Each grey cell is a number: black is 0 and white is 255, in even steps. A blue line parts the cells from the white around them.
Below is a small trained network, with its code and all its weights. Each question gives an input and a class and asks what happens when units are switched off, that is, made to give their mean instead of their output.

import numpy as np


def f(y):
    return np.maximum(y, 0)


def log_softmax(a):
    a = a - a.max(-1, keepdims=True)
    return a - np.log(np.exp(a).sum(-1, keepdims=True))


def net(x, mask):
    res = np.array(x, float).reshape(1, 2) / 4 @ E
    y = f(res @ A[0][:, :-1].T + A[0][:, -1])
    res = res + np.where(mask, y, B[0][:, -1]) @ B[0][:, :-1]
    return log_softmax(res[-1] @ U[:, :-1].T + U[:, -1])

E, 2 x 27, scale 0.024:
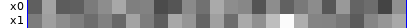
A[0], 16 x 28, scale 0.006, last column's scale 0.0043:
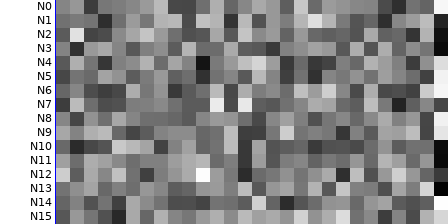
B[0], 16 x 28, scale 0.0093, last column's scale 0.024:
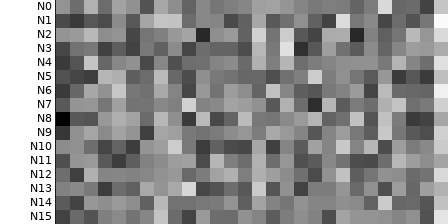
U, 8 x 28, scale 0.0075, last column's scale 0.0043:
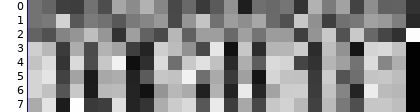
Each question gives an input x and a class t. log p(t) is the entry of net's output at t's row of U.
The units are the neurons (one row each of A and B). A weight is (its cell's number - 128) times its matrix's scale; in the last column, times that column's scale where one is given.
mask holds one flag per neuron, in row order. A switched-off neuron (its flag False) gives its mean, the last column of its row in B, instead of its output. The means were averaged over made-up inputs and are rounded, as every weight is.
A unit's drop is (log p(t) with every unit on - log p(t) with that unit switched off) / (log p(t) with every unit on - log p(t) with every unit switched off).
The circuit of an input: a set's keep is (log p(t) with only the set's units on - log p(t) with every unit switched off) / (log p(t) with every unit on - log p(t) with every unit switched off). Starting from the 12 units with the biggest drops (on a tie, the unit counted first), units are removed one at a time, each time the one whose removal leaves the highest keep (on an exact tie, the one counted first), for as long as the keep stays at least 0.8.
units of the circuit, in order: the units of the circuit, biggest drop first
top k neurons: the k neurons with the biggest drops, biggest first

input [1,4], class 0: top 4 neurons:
[N1, N9, N13, N14]
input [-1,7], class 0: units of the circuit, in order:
[N1]
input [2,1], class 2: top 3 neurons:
[N10, N11, N3]
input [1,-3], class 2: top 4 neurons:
[N1, N13, N2, N3]
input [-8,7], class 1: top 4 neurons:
[N12, N9, N10, N5]
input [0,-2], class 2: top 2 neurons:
[N1, N2]
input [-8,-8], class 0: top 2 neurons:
[N10, N8]
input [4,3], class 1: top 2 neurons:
[N2, N5]
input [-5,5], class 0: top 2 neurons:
[N6, N1]
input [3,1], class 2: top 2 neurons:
[N10, N11]
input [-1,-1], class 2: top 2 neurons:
[N2, N1]
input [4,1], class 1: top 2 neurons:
[N2, N8]
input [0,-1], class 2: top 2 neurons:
[N1, N2]
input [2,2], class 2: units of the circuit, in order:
[N10]
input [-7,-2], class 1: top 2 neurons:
[N11, N3]
